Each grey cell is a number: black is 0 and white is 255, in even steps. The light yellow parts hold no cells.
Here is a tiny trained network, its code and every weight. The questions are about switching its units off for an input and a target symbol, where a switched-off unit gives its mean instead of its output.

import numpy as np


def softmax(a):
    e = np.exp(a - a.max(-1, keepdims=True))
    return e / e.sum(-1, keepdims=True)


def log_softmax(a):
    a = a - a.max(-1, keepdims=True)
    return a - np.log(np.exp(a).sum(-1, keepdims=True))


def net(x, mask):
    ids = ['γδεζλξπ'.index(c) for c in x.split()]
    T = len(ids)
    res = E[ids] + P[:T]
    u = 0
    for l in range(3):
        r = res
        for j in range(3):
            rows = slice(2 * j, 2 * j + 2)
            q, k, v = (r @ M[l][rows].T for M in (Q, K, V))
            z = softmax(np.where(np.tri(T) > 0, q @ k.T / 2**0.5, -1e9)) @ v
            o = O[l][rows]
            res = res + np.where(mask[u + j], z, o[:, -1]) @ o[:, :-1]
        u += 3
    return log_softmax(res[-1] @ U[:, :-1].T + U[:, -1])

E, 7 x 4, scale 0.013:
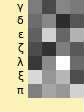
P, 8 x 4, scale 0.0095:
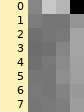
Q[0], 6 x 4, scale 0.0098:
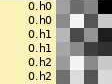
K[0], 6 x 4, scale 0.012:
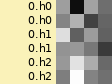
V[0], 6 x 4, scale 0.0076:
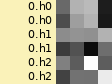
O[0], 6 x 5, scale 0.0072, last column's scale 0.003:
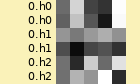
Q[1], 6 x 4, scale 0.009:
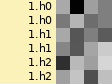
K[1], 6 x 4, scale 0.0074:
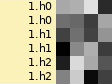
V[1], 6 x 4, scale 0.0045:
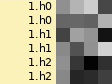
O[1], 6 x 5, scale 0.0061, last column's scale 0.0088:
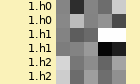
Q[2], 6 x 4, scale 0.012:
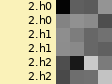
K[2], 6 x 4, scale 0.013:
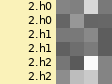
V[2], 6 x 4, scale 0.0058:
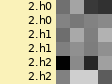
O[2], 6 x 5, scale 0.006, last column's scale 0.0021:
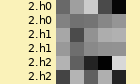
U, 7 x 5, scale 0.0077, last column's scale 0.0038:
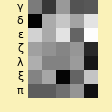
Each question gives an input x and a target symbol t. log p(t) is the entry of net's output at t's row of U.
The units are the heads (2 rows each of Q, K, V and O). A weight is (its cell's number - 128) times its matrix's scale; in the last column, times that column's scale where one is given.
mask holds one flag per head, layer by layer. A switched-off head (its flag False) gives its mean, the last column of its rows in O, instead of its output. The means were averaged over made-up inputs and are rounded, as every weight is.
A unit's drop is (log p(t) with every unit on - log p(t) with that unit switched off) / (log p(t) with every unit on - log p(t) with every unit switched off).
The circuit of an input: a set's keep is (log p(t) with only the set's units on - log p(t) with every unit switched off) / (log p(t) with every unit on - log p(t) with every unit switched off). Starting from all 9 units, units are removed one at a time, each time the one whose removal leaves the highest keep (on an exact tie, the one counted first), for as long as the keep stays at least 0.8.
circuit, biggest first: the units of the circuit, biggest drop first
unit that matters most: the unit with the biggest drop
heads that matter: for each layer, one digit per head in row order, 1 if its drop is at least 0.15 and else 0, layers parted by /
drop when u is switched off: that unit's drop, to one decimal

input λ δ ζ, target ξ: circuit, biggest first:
0.h0, 2.h2
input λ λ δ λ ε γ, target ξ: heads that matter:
100 / 011 / 001
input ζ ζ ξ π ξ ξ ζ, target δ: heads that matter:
010 / 000 / 001
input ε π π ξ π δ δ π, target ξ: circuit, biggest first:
2.h2, 0.h0, 0.h2
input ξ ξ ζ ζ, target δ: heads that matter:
011 / 000 / 001
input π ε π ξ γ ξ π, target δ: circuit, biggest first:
2.h2, 0.h1, 1.h2, 0.h0
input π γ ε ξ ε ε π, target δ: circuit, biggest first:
0.h1, 0.h0, 1.h2, 2.h2
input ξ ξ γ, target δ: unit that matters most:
2.h2
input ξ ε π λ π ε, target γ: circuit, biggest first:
0.h2, 0.h0, 1.h0
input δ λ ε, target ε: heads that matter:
111 / 001 / 100
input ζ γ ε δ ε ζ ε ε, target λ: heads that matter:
101 / 011 / 000
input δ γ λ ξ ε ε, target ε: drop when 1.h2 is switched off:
1.0
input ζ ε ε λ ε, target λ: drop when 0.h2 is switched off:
0.3
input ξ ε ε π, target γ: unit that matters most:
0.h2
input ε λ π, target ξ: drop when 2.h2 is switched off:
0.4
